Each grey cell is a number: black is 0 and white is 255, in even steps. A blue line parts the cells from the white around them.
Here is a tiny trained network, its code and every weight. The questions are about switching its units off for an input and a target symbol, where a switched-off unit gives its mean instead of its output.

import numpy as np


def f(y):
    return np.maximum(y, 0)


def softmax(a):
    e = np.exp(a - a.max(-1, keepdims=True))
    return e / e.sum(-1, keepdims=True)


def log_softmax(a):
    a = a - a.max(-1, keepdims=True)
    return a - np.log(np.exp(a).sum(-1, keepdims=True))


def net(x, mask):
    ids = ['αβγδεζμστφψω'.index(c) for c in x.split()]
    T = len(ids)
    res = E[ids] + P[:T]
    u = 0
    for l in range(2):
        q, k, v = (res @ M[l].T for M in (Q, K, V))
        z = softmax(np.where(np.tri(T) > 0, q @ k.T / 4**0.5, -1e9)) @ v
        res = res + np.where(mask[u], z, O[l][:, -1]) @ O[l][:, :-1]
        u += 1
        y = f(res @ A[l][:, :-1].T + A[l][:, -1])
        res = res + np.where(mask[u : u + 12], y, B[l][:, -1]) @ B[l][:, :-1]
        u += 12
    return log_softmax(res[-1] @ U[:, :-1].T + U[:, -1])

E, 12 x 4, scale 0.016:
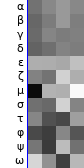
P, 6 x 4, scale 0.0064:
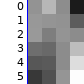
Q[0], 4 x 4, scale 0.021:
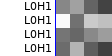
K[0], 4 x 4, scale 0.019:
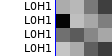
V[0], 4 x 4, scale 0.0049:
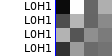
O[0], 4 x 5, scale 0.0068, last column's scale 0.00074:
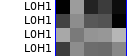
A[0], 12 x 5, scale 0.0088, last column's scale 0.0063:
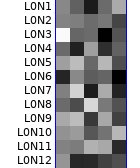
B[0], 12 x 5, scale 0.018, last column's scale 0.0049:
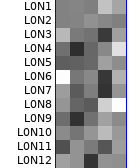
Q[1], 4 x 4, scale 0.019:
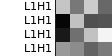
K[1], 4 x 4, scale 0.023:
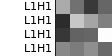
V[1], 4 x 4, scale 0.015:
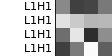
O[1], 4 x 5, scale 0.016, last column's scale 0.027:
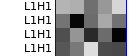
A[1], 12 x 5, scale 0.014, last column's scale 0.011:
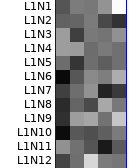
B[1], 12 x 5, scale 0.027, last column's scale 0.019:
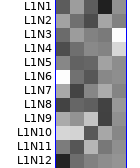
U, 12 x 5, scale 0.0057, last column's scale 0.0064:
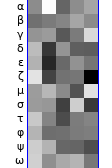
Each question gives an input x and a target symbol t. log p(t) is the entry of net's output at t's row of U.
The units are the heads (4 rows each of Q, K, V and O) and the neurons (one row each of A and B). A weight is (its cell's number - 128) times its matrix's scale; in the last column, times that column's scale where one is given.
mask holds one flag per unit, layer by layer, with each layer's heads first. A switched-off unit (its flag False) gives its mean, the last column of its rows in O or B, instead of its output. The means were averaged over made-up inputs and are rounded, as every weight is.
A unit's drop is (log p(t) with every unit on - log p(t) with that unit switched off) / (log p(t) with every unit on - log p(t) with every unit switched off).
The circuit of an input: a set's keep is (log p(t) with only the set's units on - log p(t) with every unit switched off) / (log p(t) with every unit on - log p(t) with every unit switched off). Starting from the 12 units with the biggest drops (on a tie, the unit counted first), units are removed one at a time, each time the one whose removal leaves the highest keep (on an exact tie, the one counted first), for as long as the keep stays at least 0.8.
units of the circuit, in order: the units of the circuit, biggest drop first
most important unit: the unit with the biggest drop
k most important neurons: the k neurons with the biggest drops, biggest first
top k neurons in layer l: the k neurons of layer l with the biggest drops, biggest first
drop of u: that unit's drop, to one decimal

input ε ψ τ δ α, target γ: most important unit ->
L0N3
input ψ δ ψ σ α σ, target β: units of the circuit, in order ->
[L0N6, L1H1, L1N12]
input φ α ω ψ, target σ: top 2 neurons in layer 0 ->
[L0N9, L0N5]
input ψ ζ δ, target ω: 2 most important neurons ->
[L0N4, L0N8]
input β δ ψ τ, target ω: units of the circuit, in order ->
[L0N4, L1H1, L0H1]
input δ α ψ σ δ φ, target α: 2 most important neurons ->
[L0N6, L0N4]
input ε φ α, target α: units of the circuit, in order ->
[L1H1, L0N4]
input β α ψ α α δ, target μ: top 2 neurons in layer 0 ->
[L0N6, L0N3]
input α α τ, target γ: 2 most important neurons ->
[L1N8, L0N4]
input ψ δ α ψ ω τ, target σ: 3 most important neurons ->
[L0N9, L0N5, L0N1]
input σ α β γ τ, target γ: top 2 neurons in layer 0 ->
[L0N1, L0N4]
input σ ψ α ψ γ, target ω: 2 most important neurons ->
[L0N8, L0N4]
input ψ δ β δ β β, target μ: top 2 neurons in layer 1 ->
[L1N9, L1N1]
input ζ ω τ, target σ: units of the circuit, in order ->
[L1H1]
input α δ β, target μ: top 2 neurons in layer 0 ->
[L0N8, L0N6]
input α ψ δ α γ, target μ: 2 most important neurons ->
[L0N6, L0N3]
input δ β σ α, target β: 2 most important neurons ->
[L0N8, L1N12]
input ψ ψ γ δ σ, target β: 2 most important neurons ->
[L0N6, L0N3]
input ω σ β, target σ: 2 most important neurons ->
[L0N9, L0N5]
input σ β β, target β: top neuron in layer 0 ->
[L0N8]
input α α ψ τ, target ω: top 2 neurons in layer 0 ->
[L0N8, L0N4]
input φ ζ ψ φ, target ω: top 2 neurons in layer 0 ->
[L0N4, L0N8]
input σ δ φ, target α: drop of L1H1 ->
0.9
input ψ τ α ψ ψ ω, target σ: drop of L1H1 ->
0.8
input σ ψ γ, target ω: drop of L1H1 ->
0.4
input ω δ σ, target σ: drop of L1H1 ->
0.9
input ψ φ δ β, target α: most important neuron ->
[L0N6]
